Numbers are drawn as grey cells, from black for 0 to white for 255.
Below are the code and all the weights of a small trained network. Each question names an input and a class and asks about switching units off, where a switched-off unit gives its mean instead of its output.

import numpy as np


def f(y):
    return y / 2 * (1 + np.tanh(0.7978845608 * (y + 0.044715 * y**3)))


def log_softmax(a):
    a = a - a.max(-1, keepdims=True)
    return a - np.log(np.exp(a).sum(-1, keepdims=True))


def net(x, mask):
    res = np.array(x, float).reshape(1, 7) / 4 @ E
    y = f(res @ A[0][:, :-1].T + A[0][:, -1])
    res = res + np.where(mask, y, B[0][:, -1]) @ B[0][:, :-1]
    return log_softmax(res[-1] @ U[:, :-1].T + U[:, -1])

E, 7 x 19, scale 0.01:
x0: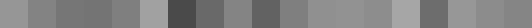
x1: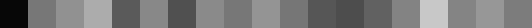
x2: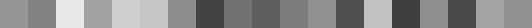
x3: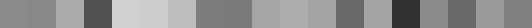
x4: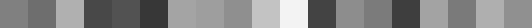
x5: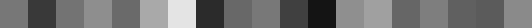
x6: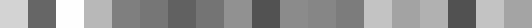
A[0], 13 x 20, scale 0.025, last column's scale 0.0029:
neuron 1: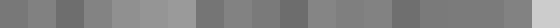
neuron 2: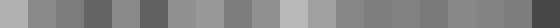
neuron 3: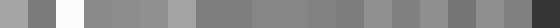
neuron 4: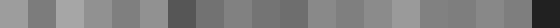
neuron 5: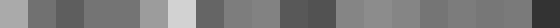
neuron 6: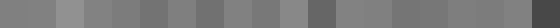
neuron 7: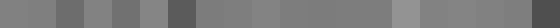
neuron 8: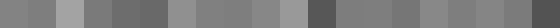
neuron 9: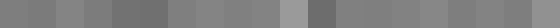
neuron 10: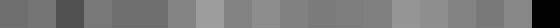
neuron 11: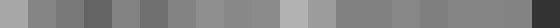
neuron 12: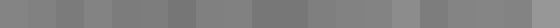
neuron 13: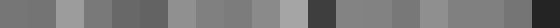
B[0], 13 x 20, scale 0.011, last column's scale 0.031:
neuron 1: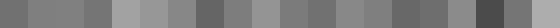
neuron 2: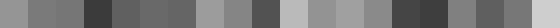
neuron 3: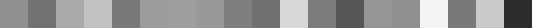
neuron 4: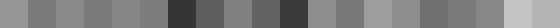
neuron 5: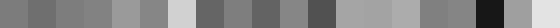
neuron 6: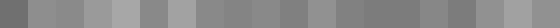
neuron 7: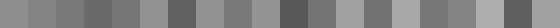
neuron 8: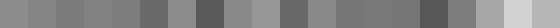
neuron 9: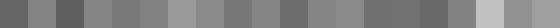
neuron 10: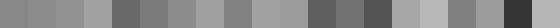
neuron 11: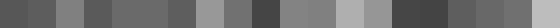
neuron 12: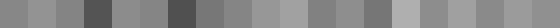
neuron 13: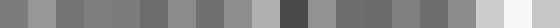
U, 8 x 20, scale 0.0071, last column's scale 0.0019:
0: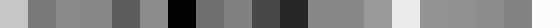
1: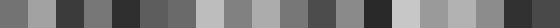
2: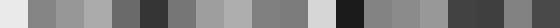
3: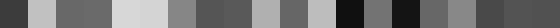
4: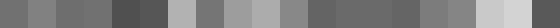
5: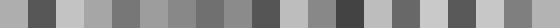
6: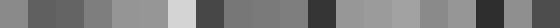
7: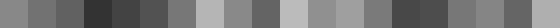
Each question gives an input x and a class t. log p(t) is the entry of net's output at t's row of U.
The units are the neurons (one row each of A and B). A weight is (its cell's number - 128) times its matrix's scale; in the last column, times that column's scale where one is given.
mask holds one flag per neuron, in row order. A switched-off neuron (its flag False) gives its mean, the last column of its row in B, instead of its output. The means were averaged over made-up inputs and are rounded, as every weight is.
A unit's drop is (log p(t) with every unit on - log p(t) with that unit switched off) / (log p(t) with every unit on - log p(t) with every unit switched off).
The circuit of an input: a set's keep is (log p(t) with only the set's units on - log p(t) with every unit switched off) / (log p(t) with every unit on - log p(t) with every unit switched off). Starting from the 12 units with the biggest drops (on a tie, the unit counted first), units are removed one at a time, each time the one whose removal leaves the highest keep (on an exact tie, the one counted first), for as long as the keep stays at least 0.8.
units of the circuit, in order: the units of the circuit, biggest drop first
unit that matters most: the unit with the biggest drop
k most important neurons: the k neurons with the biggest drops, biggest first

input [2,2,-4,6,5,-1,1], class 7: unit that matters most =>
neuron 2
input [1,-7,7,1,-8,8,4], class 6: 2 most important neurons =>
[neuron 5; neuron 1]
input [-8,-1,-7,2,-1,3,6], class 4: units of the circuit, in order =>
[neuron 13; neuron 3]
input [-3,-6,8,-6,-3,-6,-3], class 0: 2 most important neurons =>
[neuron 3; neuron 4]
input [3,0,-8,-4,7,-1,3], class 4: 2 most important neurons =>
[neuron 13; neuron 8]
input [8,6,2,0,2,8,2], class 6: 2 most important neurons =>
[neuron 5; neuron 10]
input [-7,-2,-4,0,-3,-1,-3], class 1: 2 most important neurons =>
[neuron 10; neuron 5]
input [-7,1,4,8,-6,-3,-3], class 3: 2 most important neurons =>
[neuron 1; neuron 10]
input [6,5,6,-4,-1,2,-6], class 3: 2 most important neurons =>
[neuron 5; neuron 3]
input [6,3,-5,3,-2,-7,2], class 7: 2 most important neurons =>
[neuron 11; neuron 2]
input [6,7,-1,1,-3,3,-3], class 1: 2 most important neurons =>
[neuron 5; neuron 4]
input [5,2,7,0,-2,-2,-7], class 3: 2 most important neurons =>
[neuron 3; neuron 5]
